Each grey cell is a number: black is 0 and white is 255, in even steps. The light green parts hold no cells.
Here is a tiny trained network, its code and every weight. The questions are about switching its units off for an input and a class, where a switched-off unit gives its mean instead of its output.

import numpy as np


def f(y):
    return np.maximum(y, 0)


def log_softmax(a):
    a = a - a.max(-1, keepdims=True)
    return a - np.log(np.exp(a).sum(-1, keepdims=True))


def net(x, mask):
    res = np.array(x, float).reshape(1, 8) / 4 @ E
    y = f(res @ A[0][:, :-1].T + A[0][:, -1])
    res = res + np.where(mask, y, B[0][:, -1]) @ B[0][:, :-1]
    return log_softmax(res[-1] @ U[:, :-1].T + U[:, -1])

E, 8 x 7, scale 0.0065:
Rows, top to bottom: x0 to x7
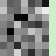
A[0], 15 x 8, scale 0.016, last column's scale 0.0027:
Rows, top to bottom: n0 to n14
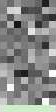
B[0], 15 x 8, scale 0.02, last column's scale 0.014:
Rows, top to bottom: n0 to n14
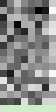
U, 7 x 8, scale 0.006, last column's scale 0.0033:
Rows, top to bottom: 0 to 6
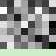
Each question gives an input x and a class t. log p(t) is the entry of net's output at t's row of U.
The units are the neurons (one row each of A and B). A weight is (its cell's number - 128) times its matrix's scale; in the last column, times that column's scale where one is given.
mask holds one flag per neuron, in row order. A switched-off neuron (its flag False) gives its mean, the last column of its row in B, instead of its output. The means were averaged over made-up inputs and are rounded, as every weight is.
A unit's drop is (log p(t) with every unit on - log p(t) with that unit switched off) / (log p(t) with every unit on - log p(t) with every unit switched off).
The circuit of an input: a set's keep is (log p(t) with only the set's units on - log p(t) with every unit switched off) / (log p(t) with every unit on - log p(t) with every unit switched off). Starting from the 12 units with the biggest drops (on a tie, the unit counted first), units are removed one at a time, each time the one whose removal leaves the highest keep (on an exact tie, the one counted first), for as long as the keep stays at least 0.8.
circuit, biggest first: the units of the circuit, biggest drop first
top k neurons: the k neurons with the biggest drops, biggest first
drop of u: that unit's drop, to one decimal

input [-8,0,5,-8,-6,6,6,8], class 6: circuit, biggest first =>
[n12]
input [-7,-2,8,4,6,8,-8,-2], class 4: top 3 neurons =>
[n3; n14; n12]
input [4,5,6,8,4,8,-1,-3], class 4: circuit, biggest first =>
[n1; n3; n14]
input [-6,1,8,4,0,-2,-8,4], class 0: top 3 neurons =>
[n1; n10; n3]
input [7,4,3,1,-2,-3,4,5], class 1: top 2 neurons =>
[n1; n4]
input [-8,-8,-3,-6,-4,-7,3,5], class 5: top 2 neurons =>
[n1; n10]
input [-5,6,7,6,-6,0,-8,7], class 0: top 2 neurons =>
[n1; n10]
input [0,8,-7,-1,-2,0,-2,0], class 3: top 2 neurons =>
[n4; n3]
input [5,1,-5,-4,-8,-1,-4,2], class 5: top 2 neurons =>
[n10; n11]
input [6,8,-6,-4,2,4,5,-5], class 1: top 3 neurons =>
[n3; n1; n11]
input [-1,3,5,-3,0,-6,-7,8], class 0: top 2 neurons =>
[n1; n3]
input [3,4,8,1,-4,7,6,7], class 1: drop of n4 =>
0.1
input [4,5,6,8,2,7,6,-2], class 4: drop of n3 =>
0.3
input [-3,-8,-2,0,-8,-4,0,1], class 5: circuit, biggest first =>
[n1]
